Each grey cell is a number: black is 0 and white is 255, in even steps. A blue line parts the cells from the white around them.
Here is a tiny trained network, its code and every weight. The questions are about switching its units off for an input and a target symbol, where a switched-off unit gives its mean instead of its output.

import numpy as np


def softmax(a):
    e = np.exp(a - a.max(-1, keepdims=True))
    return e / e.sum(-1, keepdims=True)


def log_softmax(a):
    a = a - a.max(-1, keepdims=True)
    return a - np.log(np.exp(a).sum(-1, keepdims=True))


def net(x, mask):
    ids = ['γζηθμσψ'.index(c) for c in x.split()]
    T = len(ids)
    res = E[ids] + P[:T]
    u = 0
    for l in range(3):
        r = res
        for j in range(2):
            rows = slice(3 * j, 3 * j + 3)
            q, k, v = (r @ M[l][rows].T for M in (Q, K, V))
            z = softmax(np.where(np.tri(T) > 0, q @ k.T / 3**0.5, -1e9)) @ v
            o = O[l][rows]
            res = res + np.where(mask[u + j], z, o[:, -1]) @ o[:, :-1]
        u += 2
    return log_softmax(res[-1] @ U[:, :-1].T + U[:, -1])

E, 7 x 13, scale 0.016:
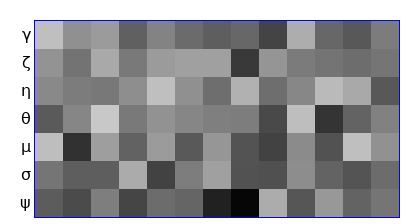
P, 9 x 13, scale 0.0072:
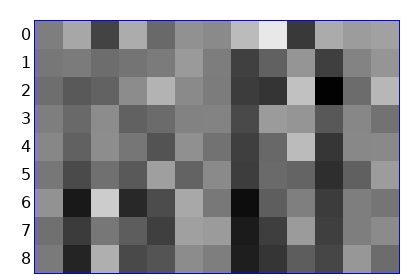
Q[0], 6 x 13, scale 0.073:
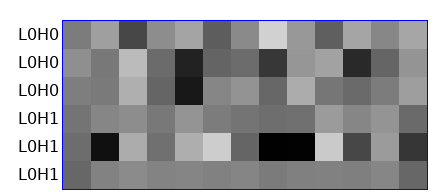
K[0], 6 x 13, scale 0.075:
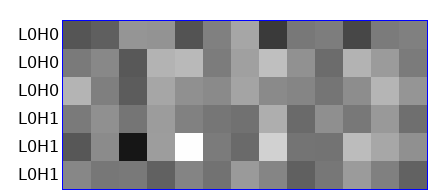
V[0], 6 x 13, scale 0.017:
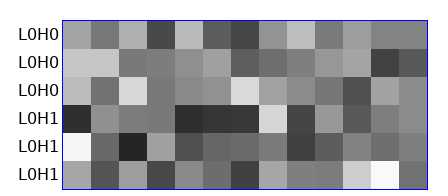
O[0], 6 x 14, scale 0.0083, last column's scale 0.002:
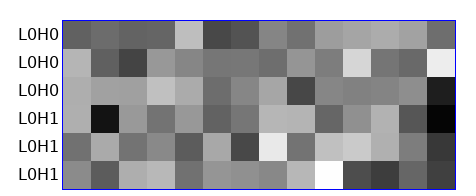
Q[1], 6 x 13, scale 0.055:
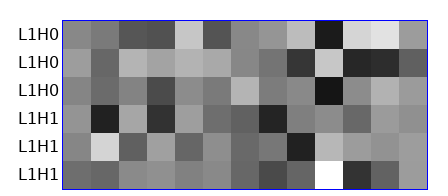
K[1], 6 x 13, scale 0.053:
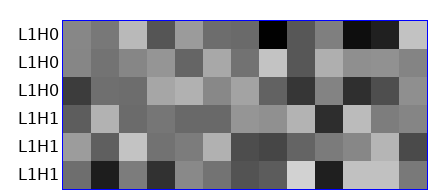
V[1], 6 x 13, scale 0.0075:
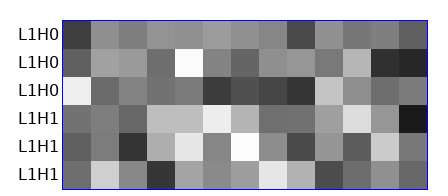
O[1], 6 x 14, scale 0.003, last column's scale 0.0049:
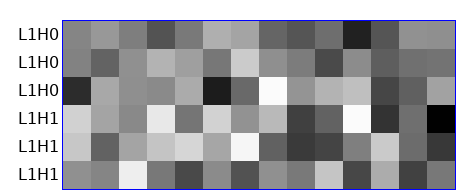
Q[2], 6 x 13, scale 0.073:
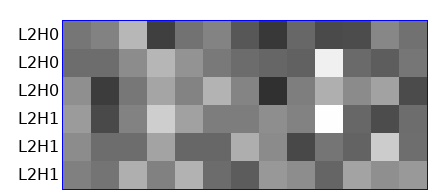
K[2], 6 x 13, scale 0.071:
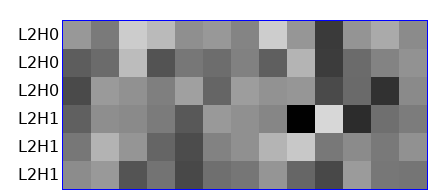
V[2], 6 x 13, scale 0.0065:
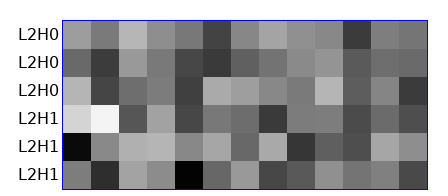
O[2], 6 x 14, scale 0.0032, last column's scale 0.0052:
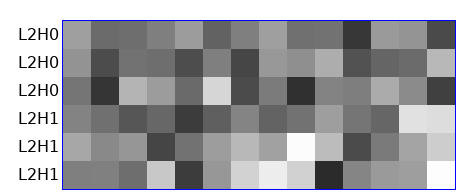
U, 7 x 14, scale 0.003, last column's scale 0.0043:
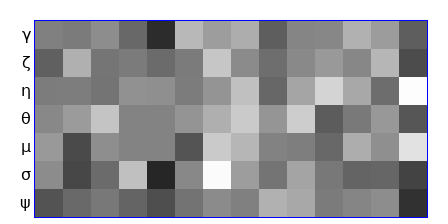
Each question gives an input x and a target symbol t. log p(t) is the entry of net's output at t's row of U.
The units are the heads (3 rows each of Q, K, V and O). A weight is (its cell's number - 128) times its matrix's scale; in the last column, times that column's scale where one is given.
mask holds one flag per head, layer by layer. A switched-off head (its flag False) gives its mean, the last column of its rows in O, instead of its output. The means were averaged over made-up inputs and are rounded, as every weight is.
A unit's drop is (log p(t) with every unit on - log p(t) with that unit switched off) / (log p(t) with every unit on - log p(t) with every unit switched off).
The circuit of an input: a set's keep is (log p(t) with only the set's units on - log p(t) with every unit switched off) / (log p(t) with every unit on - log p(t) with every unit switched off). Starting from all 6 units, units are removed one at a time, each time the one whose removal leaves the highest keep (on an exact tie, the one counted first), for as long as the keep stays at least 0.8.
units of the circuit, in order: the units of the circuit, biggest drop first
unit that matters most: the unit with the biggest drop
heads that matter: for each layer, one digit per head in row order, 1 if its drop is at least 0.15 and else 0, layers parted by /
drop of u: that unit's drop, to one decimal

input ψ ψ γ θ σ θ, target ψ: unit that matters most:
L0H0
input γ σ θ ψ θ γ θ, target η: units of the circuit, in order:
(L0H0; L0H1; L1H0)
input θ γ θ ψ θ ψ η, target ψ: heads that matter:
11 / 01 / 00
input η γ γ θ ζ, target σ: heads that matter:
01 / 01 / 00
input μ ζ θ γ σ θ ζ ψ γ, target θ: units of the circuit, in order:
(L0H1; L0H0)
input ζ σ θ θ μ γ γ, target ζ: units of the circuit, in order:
(L0H1; L2H0)
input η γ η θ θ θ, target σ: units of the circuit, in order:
(L0H1; L1H1)
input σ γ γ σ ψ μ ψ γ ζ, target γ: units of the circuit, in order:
(L0H0; L0H1; L1H0)
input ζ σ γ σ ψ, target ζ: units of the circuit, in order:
(L0H1; L2H0)
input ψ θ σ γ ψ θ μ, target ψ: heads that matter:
10 / 01 / 00
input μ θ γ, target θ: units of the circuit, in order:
(L0H0; L0H1)
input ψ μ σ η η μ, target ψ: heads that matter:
11 / 01 / 10
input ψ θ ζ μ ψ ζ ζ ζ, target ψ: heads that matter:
10 / 01 / 00
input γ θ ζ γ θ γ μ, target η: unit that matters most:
L0H0
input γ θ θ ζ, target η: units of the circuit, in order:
(L0H0; L0H1; L1H1)
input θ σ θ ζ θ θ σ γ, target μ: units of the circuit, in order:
(L0H1; L1H1)
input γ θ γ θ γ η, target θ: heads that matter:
01 / 00 / 00
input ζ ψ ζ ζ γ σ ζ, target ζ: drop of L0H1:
0.9
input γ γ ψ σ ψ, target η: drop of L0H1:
0.2
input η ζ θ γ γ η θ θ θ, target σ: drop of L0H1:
1.0
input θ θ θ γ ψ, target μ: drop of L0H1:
0.9
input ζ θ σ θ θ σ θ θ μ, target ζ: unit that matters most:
L0H1
